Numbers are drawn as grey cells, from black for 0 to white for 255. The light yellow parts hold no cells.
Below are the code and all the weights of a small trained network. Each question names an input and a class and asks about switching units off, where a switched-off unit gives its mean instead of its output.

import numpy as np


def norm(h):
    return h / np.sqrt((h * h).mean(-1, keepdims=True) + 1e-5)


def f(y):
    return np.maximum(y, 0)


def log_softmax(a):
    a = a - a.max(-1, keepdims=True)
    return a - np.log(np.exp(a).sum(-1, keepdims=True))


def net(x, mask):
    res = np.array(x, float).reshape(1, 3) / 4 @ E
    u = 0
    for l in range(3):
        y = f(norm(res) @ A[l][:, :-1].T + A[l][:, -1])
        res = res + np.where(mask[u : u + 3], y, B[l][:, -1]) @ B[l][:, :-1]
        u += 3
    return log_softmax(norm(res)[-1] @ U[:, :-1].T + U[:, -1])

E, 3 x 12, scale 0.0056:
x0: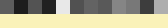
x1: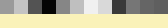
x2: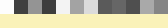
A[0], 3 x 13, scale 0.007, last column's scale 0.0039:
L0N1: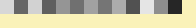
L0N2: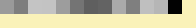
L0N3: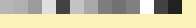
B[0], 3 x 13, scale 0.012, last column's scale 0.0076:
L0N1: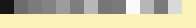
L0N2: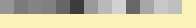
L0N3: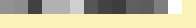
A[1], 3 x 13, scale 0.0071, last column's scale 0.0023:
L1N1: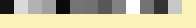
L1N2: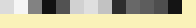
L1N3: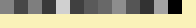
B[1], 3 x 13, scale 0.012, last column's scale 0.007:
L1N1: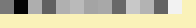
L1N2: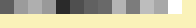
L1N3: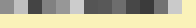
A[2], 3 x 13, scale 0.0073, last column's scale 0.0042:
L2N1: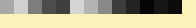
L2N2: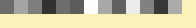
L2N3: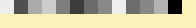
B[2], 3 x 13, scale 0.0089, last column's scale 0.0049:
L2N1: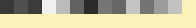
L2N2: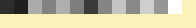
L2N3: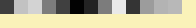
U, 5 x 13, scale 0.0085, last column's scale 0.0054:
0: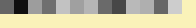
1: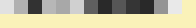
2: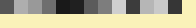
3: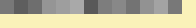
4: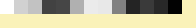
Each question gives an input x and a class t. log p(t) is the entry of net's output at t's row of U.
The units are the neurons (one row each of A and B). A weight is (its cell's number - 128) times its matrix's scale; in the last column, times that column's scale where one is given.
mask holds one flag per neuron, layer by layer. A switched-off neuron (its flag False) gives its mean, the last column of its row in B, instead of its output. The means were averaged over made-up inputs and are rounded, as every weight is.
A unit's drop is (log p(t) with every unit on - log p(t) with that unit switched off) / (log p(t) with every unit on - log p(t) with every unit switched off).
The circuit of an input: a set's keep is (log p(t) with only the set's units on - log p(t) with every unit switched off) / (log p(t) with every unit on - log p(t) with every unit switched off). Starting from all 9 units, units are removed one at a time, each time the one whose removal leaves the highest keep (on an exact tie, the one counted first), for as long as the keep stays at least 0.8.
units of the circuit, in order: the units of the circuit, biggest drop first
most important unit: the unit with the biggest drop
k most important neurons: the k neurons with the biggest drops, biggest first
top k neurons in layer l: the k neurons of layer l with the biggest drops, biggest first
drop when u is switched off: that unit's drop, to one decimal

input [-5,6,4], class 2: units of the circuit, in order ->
(L1N2)
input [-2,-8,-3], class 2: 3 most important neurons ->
(L0N2, L0N1, L2N3)
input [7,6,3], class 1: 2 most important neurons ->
(L1N3, L0N1)
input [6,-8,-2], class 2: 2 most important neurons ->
(L0N3, L0N2)
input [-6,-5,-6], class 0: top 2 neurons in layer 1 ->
(L1N1, L1N2)
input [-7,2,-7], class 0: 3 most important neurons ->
(L1N1, L1N3, L0N2)
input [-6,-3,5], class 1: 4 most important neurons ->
(L0N3, L1N1, L2N2, L0N2)
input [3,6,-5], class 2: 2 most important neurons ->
(L0N1, L1N2)
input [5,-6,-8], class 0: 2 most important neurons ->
(L1N1, L0N3)
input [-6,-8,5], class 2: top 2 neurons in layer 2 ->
(L2N3, L2N1)
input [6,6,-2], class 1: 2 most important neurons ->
(L1N3, L0N1)
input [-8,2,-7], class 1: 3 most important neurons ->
(L0N3, L0N1, L2N2)
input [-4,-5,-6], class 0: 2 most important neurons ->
(L1N1, L1N2)
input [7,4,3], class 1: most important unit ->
L1N3
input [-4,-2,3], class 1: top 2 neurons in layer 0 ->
(L0N3, L0N2)
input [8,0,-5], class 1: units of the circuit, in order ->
(L0N1, L1N3)
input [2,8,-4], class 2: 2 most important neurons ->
(L0N1, L1N2)
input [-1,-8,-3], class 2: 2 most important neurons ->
(L0N2, L0N1)
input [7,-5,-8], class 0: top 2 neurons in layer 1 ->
(L1N1, L1N2)
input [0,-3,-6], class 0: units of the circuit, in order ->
(L1N1)
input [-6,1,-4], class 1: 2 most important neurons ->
(L0N3, L0N1)
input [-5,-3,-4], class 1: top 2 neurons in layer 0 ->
(L0N3, L0N1)
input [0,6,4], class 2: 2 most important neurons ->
(L1N2, L1N1)
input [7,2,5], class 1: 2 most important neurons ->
(L1N3, L1N1)
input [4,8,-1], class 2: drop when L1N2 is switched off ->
0.6
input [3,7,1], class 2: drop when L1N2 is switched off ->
0.6
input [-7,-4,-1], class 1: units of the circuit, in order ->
(L0N3)
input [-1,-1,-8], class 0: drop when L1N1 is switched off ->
0.3
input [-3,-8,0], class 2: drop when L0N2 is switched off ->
0.1
